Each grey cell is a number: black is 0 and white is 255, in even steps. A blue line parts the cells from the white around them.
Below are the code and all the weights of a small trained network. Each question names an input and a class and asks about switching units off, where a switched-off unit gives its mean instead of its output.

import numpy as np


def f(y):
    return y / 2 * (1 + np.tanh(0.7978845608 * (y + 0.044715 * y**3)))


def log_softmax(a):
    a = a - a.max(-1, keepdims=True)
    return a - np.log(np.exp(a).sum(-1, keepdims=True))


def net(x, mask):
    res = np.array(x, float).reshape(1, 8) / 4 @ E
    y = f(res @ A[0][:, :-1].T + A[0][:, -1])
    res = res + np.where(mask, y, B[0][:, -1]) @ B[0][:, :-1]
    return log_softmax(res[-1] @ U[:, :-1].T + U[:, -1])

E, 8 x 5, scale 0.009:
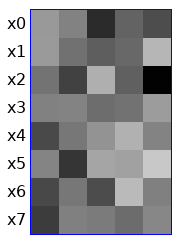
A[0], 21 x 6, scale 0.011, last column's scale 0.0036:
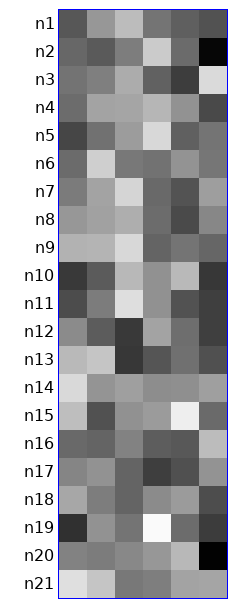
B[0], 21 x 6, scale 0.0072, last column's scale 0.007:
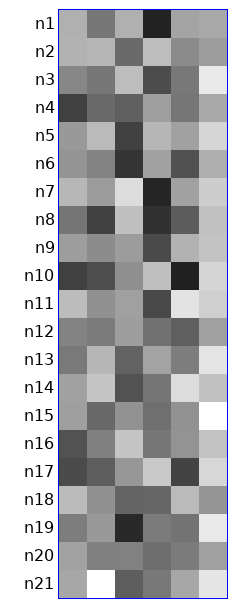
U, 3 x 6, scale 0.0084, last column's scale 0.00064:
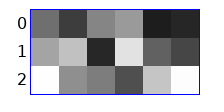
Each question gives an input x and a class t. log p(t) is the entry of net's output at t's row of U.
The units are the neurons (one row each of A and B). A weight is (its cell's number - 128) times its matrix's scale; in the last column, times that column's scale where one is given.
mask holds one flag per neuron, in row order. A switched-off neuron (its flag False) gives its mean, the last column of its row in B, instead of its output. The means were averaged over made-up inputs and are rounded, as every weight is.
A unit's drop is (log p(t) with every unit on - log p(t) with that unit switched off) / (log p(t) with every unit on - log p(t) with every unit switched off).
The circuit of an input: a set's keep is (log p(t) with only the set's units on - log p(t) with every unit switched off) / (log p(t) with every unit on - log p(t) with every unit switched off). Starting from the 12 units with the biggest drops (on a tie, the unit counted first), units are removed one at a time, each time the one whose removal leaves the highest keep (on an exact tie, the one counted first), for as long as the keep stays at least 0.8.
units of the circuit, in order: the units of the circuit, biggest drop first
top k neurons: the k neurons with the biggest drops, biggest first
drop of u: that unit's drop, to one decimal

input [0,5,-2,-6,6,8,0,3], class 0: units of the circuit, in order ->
(n10)
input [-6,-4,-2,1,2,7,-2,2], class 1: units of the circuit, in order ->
(n10, n5)
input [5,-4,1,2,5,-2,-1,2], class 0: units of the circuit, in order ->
(n21, n14)
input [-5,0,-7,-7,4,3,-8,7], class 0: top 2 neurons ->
(n10, n4)
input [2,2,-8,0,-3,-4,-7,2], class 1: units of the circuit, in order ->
(n13, n6)
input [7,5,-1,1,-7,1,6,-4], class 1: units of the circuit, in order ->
(n13, n7)
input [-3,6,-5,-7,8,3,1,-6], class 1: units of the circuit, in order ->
(n10, n7)
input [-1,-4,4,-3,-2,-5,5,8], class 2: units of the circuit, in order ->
(n11, n1)
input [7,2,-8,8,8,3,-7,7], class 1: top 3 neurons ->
(n7, n11, n6)
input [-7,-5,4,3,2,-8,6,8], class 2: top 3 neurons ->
(n11, n1, n7)
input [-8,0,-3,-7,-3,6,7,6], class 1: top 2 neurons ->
(n5, n19)
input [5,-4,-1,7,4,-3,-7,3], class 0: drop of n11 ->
0.2
